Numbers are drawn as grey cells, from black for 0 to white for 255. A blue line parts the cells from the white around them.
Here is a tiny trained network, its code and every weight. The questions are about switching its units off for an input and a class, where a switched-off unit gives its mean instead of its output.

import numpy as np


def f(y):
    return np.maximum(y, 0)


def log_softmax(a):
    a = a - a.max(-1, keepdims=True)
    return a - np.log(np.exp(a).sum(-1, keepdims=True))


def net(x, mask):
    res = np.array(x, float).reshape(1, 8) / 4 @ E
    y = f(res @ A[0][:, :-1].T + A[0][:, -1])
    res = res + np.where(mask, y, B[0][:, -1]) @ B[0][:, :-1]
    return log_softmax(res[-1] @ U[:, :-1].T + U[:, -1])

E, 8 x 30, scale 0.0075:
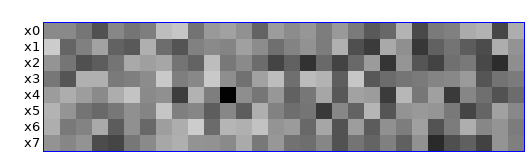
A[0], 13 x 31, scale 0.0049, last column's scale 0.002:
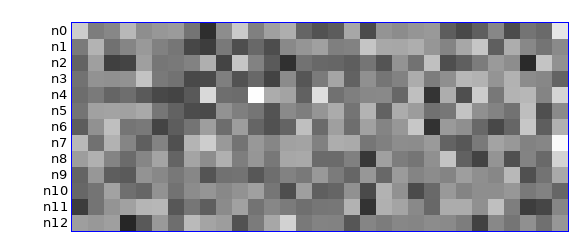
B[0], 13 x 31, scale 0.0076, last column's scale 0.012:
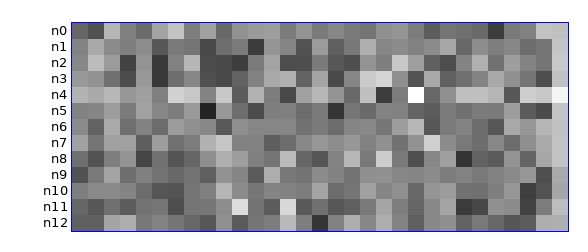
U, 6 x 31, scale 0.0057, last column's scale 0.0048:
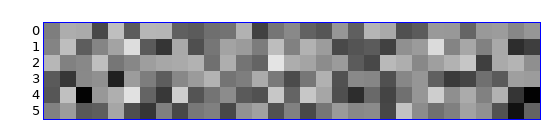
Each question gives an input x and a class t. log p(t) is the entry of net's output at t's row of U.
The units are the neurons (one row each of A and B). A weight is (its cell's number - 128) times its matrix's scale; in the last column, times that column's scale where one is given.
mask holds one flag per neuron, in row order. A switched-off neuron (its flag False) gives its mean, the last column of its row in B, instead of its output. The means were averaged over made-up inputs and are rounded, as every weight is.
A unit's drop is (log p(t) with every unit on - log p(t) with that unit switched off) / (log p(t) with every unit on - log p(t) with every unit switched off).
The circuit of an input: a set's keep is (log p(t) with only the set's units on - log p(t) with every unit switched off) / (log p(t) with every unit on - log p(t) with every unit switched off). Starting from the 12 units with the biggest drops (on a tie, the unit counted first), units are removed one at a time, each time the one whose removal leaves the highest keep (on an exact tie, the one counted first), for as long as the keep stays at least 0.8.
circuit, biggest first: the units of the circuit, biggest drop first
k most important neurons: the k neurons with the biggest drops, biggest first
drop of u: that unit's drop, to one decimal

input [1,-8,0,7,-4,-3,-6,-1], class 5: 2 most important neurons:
(n11, n4)
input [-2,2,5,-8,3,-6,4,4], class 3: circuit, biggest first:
(n4, n0)
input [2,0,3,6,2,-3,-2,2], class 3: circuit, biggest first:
(n4, n3)
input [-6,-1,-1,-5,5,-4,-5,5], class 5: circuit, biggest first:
(n4)
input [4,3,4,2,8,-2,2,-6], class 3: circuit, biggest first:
(n0, n4)
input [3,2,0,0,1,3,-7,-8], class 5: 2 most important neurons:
(n4, n3)
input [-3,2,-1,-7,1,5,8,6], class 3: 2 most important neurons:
(n8, n12)
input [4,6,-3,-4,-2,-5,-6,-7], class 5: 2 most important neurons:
(n3, n4)
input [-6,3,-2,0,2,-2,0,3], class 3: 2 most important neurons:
(n4, n2)
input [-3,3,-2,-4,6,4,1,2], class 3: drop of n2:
0.1
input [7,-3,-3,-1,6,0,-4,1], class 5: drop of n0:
0.2
